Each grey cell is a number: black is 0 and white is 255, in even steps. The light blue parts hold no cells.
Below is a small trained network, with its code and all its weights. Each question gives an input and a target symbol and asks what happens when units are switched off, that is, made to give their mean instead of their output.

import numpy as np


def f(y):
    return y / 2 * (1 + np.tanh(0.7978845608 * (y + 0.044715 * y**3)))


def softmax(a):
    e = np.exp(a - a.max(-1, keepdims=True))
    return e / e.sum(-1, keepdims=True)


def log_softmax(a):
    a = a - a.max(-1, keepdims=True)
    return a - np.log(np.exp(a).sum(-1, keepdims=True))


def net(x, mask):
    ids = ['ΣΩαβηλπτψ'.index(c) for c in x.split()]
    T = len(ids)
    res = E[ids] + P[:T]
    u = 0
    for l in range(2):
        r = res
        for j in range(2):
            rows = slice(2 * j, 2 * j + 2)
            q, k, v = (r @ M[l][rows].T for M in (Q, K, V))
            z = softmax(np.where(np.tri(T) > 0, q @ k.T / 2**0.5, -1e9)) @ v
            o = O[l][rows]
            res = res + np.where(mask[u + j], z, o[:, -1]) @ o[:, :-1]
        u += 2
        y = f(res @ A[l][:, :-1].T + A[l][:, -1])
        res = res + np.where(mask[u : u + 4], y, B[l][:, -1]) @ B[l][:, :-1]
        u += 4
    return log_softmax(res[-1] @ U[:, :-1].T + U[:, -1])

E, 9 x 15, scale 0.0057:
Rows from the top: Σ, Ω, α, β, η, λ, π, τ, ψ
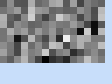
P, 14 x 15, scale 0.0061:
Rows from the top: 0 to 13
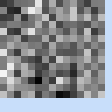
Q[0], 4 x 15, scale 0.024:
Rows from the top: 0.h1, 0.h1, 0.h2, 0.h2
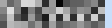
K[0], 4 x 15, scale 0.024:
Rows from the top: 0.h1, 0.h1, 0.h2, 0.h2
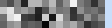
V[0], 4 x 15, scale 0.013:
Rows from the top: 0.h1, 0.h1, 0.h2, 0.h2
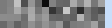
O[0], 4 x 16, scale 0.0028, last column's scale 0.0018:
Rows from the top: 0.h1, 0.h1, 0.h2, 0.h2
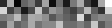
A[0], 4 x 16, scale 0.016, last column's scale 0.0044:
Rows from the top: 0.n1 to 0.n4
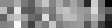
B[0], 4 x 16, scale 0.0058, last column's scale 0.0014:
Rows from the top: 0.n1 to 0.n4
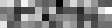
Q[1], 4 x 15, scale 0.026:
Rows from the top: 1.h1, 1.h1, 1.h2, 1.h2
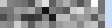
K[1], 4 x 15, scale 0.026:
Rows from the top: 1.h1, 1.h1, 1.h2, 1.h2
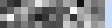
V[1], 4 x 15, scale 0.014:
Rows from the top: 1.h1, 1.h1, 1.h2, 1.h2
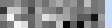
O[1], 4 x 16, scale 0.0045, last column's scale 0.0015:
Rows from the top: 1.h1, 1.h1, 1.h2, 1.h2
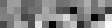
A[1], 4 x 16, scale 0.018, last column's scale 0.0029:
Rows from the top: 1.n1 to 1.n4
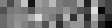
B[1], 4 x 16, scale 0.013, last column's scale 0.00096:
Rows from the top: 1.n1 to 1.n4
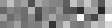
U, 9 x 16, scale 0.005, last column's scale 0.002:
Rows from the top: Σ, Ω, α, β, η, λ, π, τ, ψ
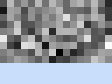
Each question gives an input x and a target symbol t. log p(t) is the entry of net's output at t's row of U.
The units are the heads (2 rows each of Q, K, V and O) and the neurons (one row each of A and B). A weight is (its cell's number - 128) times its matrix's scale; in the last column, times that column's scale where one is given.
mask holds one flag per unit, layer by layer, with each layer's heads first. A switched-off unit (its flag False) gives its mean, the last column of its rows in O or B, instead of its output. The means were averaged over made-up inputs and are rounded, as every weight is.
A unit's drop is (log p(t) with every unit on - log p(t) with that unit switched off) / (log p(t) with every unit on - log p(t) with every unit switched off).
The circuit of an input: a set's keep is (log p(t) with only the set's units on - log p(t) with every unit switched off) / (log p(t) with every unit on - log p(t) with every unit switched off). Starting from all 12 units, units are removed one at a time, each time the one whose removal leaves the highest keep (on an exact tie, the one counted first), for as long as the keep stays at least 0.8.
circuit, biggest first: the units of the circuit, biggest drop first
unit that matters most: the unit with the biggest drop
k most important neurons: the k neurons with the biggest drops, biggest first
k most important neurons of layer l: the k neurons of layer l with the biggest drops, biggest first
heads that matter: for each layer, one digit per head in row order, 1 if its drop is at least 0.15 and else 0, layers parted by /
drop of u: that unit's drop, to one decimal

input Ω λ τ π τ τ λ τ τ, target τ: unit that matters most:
0.h1
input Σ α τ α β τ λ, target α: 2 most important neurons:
(1.n4; 1.n3)
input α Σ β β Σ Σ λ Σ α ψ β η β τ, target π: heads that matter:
00 / 10
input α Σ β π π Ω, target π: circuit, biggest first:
(0.n3; 0.h1)
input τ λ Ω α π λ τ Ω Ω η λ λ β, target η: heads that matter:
00 / 01
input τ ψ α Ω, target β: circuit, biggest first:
(1.n3; 1.h1)
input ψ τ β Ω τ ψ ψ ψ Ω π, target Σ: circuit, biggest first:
(1.n1; 0.n4)
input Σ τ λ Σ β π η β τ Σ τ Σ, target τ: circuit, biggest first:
(0.n2; 0.h1)
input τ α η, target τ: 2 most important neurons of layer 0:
(0.n2; 0.n1)
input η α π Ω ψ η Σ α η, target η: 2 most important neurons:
(0.n2; 0.n3)
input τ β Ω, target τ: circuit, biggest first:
(0.h1; 0.n2)
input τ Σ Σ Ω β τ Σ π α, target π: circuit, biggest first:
(0.h1; 0.n3)
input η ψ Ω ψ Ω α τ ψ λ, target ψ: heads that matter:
00 / 01
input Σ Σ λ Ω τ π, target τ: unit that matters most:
0.n2
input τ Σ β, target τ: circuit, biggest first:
(0.h1; 0.n2)
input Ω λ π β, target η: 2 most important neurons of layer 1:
(1.n4; 1.n1)
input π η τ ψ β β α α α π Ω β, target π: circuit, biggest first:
(0.n3; 0.h1)
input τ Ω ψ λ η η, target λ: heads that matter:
00 / 01
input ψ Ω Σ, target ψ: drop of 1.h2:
0.9
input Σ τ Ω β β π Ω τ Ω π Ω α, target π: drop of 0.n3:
1.0
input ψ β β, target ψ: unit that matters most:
1.h2
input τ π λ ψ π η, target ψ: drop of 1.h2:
0.9
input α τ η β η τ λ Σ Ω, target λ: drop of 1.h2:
1.0
